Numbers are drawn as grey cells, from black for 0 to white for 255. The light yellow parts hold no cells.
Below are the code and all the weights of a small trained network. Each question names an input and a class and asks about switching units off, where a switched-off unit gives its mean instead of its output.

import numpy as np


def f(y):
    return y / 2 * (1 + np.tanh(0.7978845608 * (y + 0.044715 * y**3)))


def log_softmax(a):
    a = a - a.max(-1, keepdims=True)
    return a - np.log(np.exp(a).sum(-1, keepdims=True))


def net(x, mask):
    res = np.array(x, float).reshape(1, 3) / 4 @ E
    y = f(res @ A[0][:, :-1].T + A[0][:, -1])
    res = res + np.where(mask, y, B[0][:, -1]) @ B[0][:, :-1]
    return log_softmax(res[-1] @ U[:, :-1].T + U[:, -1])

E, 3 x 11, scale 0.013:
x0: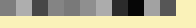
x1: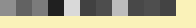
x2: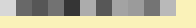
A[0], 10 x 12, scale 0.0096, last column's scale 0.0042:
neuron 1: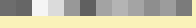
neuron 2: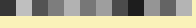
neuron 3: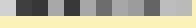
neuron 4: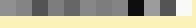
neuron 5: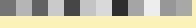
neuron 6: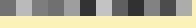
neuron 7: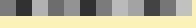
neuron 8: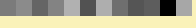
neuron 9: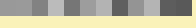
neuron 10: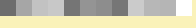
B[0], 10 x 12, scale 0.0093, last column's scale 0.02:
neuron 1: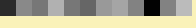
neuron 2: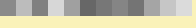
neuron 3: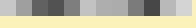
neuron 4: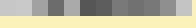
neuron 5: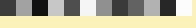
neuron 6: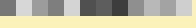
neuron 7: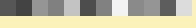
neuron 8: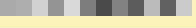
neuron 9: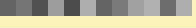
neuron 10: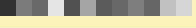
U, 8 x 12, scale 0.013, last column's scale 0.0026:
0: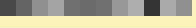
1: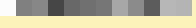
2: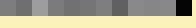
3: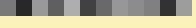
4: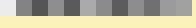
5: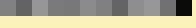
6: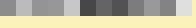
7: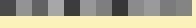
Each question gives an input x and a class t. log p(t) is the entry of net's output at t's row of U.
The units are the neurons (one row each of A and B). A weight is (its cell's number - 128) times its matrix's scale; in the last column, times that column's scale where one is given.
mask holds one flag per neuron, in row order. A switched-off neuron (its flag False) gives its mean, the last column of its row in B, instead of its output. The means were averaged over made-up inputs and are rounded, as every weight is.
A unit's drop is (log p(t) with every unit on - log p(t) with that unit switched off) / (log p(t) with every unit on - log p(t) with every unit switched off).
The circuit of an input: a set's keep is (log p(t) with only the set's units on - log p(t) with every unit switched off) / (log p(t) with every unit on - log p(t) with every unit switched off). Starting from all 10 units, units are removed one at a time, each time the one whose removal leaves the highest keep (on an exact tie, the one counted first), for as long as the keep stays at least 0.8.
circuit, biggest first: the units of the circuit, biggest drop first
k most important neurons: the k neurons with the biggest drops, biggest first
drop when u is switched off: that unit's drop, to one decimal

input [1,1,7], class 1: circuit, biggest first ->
neuron 5
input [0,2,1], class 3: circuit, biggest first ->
neuron 2; neuron 6; neuron 10
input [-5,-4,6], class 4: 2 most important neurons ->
neuron 3; neuron 7
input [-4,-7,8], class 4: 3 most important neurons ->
neuron 3; neuron 6; neuron 7
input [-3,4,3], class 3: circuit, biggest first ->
neuron 7; neuron 2
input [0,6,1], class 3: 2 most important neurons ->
neuron 2; neuron 7
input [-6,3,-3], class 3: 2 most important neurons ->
neuron 7; neuron 10
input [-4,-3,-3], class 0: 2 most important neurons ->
neuron 1; neuron 5
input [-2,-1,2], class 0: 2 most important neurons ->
neuron 5; neuron 4
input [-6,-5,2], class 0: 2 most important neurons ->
neuron 1; neuron 3
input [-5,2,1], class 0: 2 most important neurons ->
neuron 8; neuron 1
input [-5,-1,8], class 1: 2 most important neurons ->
neuron 3; neuron 5
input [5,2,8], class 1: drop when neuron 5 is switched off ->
0.4
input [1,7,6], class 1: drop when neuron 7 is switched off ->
0.0
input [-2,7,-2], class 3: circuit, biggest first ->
neuron 7
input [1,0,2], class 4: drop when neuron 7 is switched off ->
0.4
